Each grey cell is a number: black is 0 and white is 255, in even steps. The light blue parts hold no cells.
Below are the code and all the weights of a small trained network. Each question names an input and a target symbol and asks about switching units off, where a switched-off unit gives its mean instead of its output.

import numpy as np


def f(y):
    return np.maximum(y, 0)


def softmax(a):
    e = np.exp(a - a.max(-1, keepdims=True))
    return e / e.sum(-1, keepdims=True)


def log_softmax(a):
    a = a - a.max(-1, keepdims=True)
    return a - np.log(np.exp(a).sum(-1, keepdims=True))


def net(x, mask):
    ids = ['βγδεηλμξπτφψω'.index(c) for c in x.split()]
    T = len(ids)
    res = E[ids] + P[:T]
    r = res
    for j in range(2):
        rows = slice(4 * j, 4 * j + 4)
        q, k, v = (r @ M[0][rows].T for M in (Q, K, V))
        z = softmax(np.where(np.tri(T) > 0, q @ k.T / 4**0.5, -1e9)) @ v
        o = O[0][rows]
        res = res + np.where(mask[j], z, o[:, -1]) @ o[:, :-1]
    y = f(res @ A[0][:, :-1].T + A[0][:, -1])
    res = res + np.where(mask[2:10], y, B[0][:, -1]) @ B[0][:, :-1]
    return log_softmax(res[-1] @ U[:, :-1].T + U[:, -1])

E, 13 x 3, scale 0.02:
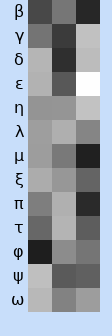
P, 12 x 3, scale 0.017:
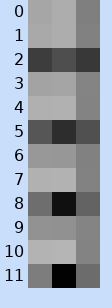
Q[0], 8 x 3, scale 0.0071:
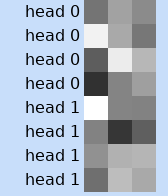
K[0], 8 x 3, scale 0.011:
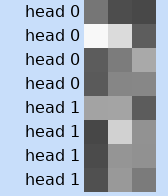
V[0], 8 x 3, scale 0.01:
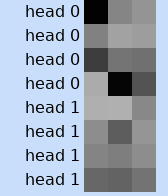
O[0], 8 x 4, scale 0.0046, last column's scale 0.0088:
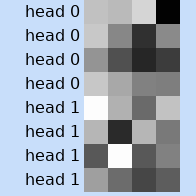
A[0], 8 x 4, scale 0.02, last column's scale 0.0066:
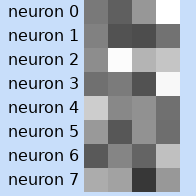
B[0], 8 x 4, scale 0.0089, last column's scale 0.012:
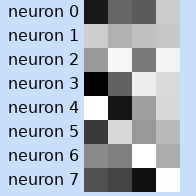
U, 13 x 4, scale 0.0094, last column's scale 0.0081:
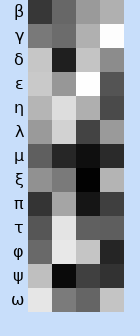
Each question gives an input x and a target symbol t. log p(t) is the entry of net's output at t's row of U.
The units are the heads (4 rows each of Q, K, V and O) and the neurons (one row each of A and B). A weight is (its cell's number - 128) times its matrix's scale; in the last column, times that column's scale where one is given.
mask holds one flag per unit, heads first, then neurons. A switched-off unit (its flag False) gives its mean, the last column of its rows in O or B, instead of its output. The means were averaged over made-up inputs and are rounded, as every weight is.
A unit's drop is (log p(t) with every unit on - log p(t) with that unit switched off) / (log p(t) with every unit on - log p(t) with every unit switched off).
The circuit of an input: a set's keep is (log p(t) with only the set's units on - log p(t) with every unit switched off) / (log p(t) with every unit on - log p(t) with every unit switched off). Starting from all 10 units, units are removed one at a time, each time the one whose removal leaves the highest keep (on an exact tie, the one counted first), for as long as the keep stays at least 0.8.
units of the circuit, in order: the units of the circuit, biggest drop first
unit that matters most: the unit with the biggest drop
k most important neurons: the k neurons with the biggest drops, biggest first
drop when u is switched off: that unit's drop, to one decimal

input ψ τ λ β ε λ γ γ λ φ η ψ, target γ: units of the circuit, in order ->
[neuron 1; neuron 5; neuron 0]
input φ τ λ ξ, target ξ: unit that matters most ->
neuron 7
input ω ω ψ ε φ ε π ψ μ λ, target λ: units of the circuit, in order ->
[neuron 2; neuron 3]
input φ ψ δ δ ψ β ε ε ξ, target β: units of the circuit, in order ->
[neuron 4; neuron 3]
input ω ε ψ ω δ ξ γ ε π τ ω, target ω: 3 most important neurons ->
[neuron 4; neuron 3; neuron 2]
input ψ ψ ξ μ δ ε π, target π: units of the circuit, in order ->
[neuron 7; neuron 4]
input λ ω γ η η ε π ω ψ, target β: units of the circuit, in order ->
[neuron 3; neuron 5]
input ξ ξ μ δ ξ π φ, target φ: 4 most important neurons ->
[neuron 7; neuron 4; neuron 6; neuron 2]
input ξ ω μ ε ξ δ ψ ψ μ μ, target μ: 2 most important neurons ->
[neuron 7; neuron 2]
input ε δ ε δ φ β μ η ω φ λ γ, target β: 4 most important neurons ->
[neuron 0; neuron 5; neuron 2; neuron 4]
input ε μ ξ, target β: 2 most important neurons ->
[neuron 3; neuron 4]
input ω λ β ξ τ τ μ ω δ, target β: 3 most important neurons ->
[neuron 0; neuron 5; neuron 2]
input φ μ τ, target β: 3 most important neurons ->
[neuron 3; neuron 2; neuron 4]
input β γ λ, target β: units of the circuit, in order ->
[neuron 3]
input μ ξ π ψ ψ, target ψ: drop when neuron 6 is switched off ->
0.0
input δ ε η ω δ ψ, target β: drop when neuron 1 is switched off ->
-0.1
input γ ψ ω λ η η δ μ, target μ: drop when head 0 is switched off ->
0.1
